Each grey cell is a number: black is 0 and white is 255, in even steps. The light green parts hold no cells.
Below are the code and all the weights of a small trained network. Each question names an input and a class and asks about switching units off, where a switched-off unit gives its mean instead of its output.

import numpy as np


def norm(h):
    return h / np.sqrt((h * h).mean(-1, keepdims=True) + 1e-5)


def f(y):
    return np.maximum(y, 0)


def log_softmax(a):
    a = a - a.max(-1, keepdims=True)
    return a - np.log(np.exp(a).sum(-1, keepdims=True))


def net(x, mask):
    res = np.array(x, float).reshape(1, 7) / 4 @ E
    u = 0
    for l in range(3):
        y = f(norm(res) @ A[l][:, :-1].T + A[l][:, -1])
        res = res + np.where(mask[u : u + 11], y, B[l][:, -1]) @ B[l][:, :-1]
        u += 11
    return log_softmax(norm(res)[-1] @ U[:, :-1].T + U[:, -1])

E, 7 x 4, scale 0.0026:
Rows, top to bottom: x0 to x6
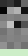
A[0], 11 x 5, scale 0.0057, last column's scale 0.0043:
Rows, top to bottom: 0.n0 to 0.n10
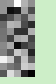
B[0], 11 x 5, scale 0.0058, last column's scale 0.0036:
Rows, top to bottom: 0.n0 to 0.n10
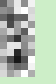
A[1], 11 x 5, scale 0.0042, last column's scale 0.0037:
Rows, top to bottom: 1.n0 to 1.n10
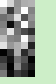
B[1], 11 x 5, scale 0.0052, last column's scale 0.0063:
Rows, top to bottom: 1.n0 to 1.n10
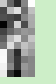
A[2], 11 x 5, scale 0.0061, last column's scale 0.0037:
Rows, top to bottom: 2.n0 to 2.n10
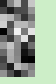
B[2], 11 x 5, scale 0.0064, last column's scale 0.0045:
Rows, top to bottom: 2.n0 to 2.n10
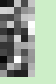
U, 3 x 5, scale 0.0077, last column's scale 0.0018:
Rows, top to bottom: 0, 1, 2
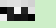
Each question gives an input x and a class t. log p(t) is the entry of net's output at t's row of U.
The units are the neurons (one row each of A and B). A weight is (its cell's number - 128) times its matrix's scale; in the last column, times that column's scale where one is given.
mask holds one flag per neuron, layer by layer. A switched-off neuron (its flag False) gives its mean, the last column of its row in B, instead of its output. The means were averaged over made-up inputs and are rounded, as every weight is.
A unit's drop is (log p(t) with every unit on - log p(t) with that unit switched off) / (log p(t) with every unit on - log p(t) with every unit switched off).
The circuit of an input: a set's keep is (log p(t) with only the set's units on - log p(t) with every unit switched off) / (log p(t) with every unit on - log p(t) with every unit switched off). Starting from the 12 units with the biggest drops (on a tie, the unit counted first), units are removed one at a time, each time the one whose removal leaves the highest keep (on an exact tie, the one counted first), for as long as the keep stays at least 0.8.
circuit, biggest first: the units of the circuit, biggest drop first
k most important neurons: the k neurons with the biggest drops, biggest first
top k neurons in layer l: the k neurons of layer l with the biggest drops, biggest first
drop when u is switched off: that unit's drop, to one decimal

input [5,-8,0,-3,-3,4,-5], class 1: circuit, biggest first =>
[1.n3]
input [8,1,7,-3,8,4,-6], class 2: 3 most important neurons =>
[0.n2 0.n10 1.n7]
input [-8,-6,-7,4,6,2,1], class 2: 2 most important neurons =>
[0.n8 0.n1]
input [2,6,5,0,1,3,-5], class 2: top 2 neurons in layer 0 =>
[0.n2 0.n0]
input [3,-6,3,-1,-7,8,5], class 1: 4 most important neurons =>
[1.n3 0.n1 0.n4 0.n6]
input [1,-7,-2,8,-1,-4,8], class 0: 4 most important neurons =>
[0.n1 0.n6 2.n4 0.n2]
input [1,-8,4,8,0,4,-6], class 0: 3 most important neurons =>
[0.n1 0.n6 2.n4]
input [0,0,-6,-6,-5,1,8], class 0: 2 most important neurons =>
[0.n7 1.n3]
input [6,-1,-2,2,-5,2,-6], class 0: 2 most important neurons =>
[0.n1 0.n4]
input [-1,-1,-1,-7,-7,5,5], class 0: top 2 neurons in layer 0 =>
[0.n7 0.n1]
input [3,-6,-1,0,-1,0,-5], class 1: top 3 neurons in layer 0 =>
[0.n1 0.n4 0.n6]
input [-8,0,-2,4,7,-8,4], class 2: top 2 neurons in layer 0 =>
[0.n8 0.n1]
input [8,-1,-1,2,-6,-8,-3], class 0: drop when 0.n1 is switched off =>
1.0
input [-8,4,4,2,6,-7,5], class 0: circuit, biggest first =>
[0.n10]
